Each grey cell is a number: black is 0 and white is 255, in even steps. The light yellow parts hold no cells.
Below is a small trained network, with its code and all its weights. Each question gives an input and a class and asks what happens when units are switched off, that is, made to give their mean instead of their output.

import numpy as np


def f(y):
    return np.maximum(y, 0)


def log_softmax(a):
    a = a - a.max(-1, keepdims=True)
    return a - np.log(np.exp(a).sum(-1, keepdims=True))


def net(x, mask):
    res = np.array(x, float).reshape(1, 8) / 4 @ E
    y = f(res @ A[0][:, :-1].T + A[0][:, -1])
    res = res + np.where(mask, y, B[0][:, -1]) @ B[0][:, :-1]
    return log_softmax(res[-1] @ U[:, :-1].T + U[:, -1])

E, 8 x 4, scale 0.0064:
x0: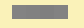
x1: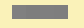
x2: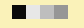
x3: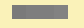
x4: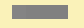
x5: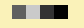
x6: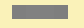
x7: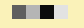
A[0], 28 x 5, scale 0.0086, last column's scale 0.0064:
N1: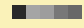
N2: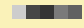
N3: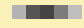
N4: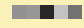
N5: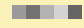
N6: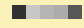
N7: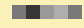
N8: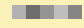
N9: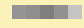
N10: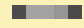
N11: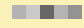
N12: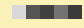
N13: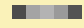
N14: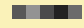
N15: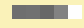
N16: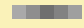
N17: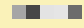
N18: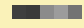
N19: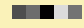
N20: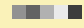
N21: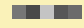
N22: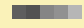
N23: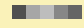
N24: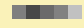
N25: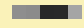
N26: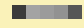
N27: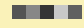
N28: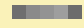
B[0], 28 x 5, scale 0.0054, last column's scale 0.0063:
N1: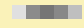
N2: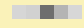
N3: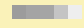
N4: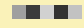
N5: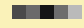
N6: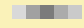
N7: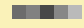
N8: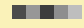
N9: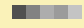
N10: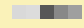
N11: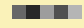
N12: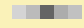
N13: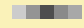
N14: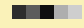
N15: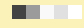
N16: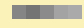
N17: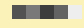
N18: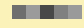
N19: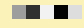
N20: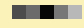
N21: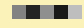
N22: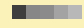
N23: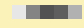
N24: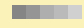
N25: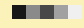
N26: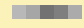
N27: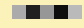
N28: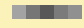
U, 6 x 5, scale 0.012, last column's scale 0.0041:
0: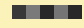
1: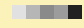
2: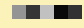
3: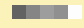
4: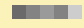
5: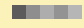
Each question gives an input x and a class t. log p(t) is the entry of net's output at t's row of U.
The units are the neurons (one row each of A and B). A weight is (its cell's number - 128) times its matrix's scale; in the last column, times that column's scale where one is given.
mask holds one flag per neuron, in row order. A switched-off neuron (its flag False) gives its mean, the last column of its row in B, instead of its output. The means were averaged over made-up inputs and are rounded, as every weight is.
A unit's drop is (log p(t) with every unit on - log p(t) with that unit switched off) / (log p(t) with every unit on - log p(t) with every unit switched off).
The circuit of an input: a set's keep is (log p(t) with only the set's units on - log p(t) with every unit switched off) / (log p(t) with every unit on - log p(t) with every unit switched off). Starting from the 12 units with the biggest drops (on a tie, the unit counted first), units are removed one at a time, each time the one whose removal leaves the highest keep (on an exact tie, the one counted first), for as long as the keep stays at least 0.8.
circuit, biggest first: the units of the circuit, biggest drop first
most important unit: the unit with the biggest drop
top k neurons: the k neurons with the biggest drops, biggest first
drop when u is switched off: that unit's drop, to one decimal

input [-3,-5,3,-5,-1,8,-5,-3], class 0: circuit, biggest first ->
[N14]
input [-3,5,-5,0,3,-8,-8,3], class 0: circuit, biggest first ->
[N20; N17]
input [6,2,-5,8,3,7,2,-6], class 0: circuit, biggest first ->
[N25; N14]
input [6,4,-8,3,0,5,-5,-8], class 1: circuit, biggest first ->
[N2; N12]
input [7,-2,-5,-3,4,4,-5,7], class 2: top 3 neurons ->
[N19; N4; N27]
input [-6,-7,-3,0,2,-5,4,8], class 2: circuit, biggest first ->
[N19; N27]
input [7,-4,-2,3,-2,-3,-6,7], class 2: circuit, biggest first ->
[N19; N27]
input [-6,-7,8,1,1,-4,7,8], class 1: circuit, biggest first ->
[N6; N10]
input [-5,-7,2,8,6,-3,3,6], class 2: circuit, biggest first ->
[N19; N27; N4]
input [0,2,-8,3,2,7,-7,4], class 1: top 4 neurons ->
[N2; N12; N3; N17]
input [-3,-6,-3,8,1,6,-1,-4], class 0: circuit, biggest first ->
[N14; N25]
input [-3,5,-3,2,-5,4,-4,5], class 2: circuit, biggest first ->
[N19; N4]
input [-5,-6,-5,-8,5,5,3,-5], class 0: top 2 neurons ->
[N25; N14]
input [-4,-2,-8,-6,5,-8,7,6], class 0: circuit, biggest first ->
[N20]
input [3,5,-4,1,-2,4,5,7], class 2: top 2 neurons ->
[N19; N4]
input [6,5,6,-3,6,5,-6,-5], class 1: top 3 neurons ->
[N1; N23; N6]
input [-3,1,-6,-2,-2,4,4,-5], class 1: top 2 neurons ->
[N2; N12]
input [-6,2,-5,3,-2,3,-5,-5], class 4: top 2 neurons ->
[N19; N25]
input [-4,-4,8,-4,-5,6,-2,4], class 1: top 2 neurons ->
[N6; N1]
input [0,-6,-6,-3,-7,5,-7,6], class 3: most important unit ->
N25
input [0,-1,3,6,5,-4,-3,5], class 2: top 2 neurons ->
[N19; N27]
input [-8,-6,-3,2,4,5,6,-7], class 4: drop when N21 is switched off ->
-0.3
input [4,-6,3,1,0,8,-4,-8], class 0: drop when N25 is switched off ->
0.3
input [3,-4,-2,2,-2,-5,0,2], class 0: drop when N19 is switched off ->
-0.1
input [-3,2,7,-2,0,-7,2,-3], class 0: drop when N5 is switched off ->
0.2
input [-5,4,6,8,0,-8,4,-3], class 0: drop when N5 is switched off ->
0.1
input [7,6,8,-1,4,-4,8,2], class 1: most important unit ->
N6
